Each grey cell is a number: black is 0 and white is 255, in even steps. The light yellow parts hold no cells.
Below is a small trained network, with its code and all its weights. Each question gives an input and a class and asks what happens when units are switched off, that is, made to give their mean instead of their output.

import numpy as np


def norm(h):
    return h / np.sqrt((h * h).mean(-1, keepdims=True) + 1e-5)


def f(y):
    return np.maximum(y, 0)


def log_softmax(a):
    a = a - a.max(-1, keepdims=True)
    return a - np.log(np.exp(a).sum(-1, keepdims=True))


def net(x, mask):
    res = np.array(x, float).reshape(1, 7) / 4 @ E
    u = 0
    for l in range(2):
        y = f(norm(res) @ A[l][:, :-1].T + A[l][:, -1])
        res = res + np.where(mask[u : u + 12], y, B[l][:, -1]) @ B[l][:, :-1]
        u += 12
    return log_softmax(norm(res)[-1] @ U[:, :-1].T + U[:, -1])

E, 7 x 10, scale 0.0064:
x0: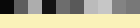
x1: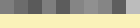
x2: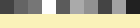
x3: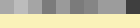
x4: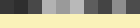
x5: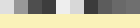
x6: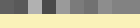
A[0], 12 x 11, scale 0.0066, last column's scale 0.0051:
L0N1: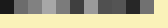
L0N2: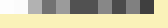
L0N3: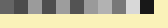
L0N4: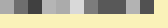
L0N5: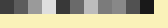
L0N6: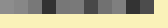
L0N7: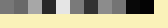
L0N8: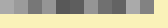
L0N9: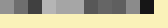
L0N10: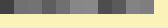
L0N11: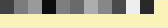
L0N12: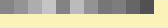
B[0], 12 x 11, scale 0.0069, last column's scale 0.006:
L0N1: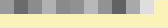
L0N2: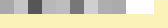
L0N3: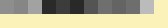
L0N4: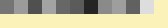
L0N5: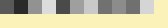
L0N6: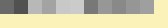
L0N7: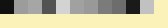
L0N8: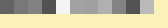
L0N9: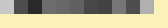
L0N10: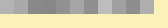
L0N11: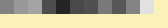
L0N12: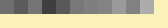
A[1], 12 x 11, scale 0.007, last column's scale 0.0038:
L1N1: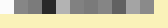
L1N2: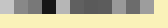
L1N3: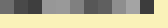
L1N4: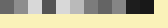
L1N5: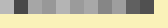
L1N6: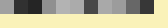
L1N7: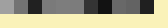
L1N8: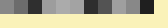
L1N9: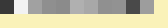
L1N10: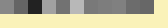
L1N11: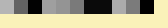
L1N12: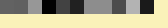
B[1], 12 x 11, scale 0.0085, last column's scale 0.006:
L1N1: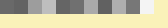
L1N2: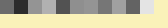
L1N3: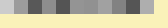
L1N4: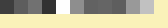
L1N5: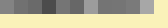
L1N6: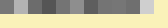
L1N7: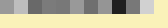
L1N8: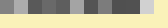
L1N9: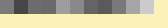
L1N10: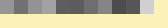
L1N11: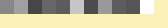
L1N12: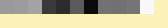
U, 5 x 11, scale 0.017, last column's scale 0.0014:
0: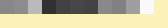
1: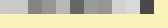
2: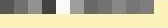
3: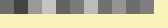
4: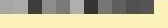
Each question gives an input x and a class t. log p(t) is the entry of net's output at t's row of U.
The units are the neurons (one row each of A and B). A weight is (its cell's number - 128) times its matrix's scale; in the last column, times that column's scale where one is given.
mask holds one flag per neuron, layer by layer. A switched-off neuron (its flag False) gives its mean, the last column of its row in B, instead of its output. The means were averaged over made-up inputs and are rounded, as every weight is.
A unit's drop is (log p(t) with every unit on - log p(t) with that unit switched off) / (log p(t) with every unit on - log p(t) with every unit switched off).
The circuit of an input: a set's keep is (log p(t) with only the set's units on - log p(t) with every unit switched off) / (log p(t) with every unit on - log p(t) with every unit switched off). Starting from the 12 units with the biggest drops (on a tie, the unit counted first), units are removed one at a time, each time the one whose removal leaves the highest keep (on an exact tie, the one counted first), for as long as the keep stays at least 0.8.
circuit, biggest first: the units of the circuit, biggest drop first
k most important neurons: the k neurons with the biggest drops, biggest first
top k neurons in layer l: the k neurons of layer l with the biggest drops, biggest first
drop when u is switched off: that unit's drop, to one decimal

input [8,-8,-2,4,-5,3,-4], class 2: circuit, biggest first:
(L0N7; L1N4)
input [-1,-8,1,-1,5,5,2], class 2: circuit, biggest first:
(L1N4)
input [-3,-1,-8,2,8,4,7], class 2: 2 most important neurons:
(L0N7; L1N4)
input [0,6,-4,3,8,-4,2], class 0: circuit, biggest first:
(L0N3; L1N12)
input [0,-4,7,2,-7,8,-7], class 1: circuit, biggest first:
(L0N2; L1N12)
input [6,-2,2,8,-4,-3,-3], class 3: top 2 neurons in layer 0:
(L0N11; L0N3)
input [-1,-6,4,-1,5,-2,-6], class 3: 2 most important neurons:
(L0N5; L0N1)
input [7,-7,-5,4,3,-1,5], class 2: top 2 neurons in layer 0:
(L0N7; L0N6)
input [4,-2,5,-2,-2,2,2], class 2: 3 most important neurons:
(L0N7; L1N4; L0N2)
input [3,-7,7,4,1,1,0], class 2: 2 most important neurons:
(L1N4; L0N7)
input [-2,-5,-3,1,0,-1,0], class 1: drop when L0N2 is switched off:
0.9
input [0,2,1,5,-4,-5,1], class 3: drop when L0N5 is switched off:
0.1
